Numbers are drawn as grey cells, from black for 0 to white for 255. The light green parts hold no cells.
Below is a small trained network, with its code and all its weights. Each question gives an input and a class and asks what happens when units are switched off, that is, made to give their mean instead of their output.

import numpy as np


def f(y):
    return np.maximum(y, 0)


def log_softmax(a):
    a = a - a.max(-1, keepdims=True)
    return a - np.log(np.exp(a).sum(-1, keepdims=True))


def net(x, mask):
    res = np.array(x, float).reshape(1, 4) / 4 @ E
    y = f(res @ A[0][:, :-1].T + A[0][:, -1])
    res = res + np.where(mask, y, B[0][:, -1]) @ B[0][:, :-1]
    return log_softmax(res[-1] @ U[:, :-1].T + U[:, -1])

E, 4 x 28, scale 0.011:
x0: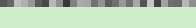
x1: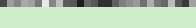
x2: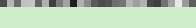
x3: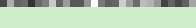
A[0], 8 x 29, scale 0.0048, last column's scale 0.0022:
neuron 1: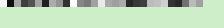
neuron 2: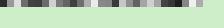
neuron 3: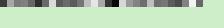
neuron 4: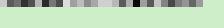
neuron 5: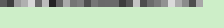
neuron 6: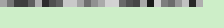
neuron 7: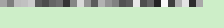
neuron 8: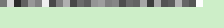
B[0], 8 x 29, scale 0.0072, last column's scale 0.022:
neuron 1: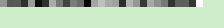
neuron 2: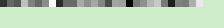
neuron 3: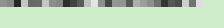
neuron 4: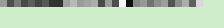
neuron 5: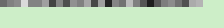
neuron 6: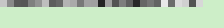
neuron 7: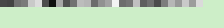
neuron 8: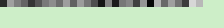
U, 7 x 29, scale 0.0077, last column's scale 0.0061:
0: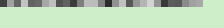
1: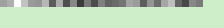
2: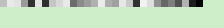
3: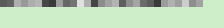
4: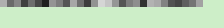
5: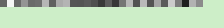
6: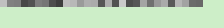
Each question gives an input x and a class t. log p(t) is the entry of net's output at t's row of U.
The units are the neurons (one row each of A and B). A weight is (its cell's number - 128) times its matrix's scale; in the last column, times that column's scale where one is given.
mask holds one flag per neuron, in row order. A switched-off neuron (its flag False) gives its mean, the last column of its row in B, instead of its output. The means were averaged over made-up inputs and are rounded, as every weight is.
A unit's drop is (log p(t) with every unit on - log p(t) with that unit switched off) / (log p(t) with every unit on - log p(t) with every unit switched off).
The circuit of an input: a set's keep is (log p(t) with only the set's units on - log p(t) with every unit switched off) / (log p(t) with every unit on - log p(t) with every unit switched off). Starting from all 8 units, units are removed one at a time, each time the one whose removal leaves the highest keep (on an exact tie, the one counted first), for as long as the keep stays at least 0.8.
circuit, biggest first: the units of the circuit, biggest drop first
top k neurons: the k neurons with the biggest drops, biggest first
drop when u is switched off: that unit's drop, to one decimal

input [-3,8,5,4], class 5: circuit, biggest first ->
(neuron 8)
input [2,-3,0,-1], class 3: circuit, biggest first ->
(neuron 7; neuron 2)
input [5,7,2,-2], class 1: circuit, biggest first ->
(neuron 2; neuron 4)
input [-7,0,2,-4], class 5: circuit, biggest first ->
(neuron 8; neuron 5)
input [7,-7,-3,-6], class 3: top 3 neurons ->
(neuron 7; neuron 2; neuron 6)
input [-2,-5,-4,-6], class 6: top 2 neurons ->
(neuron 6; neuron 4)
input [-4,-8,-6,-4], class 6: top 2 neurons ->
(neuron 6; neuron 4)
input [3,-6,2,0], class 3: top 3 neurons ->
(neuron 7; neuron 2; neuron 8)
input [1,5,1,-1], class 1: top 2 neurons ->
(neuron 2; neuron 8)
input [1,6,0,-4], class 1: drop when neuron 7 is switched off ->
0.1
